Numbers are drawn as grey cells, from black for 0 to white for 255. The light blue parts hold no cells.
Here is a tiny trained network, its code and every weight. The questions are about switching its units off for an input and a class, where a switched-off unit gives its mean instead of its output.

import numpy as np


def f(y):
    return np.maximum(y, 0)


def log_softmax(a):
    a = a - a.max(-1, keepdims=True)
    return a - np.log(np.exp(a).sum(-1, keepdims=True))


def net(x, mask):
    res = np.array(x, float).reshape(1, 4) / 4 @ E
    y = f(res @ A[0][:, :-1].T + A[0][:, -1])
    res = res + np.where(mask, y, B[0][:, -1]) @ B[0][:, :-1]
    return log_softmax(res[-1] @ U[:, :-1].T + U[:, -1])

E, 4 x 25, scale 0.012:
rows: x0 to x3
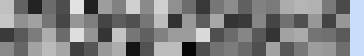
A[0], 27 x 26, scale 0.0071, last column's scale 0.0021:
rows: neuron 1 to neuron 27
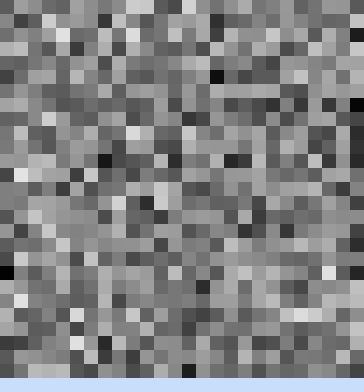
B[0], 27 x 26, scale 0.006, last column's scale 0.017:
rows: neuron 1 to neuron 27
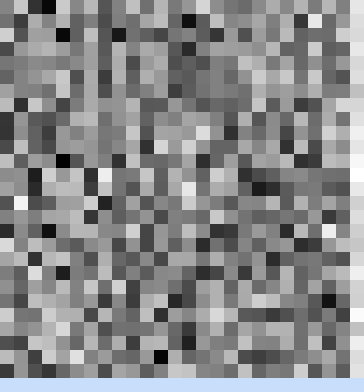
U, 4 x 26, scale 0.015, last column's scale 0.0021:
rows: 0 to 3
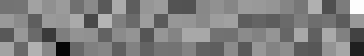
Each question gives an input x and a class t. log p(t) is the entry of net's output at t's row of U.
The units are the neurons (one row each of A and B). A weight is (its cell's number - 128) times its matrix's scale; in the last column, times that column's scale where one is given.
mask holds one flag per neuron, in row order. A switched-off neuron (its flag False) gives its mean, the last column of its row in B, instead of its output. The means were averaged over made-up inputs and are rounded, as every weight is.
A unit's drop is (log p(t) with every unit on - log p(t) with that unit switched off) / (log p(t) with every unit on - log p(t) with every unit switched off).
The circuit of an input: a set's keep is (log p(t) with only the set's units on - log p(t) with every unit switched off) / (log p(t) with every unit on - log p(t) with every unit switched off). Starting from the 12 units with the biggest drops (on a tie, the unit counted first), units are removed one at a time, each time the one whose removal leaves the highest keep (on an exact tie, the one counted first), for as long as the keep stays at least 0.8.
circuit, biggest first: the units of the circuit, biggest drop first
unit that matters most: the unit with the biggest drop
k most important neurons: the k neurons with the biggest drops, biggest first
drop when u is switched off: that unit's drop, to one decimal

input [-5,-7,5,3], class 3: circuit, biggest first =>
neuron 20
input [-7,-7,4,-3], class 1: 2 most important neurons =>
neuron 13; neuron 16
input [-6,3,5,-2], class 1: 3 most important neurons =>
neuron 13; neuron 26; neuron 16
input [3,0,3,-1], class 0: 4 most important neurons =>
neuron 13; neuron 26; neuron 19; neuron 25
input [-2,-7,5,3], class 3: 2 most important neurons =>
neuron 20; neuron 3
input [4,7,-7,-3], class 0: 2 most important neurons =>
neuron 4; neuron 21
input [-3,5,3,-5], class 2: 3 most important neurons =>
neuron 11; neuron 1; neuron 20
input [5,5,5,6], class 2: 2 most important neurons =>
neuron 17; neuron 15
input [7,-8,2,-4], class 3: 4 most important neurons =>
neuron 3; neuron 20; neuron 18; neuron 13
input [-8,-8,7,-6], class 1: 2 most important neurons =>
neuron 13; neuron 16
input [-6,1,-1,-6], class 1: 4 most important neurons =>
neuron 13; neuron 26; neuron 19; neuron 17
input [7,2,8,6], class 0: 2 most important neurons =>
neuron 25; neuron 6
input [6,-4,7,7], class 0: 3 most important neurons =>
neuron 25; neuron 2; neuron 6
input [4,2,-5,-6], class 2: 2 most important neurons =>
neuron 11; neuron 10
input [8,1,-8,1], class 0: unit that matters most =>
neuron 4
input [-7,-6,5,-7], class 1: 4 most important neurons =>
neuron 13; neuron 16; neuron 26; neuron 19
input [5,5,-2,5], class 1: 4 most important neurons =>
neuron 14; neuron 23; neuron 10; neuron 11
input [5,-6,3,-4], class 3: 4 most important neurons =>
neuron 3; neuron 20; neuron 13; neuron 18
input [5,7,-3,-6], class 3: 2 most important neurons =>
neuron 12; neuron 8
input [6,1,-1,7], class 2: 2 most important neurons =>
neuron 17; neuron 9
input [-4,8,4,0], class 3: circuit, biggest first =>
neuron 12
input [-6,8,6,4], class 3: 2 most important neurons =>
neuron 12; neuron 8
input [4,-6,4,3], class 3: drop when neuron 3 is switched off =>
0.1
